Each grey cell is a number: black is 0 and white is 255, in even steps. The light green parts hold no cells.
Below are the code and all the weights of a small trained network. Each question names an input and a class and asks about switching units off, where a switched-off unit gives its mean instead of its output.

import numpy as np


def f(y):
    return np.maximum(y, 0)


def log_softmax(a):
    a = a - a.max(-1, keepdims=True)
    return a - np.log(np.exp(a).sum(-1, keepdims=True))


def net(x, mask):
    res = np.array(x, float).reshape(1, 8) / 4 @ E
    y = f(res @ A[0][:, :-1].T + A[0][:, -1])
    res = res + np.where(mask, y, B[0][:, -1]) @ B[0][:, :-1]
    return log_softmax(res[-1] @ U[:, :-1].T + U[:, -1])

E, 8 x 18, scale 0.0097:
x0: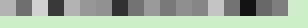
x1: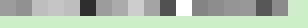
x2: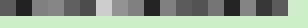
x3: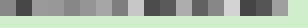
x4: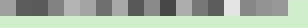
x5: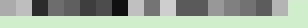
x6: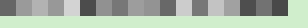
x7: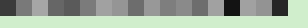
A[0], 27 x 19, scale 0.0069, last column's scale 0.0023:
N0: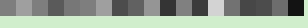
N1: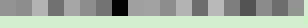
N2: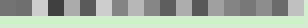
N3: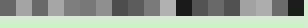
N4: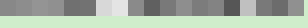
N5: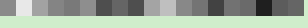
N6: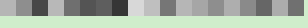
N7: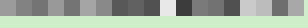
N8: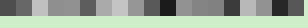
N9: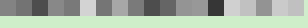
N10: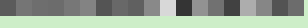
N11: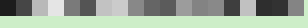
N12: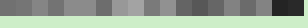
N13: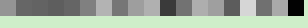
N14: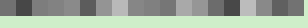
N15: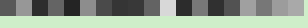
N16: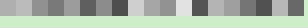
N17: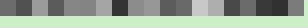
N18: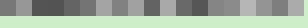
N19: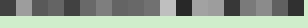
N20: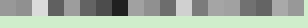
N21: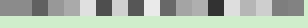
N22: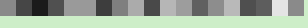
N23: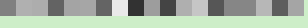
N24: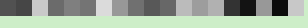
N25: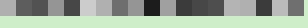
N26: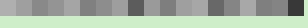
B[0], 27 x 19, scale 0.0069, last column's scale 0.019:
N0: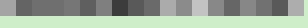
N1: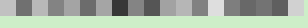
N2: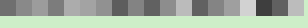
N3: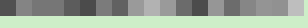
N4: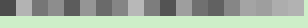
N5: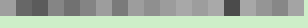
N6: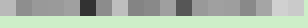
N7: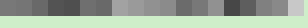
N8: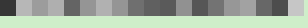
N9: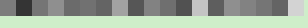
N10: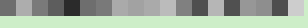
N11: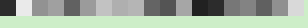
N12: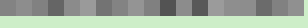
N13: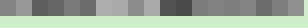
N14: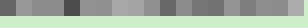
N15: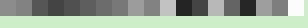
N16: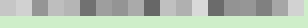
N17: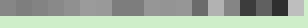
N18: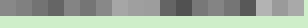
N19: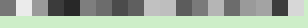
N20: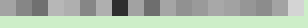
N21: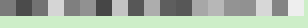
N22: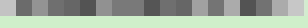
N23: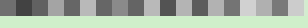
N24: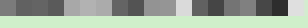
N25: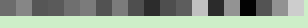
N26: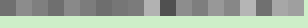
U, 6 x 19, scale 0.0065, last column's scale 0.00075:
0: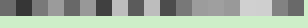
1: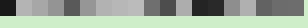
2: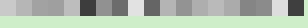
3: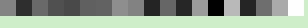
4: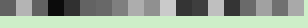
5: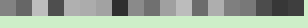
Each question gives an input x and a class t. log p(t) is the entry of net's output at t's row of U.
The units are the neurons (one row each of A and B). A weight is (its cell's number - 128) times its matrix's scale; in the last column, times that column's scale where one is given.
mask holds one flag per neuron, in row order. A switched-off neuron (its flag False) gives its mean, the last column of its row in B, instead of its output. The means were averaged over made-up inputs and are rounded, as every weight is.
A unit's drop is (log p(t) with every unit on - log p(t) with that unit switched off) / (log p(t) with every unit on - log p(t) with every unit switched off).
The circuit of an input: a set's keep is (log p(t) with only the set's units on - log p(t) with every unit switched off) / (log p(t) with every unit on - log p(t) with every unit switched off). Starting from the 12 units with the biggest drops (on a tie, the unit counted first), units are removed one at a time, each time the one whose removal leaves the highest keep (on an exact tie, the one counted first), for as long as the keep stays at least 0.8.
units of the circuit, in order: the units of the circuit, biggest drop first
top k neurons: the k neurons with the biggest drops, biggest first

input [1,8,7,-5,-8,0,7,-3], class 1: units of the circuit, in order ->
(N11)
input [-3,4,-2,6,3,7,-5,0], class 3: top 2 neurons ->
(N25, N9)
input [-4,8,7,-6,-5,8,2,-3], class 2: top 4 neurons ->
(N16, N6, N24, N23)
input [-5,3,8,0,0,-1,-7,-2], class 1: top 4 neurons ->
(N11, N4, N8, N22)
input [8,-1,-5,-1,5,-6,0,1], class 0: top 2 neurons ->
(N21, N23)
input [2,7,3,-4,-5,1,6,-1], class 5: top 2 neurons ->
(N24, N1)
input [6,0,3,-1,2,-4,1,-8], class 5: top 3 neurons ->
(N6, N16, N21)
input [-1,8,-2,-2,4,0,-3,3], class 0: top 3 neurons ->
(N21, N23, N24)
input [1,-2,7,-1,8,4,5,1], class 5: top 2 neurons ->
(N9, N15)
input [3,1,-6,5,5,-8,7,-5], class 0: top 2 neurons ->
(N21, N23)
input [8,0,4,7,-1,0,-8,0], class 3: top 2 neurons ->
(N25, N19)
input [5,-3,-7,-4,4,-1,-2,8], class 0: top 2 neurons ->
(N23, N21)
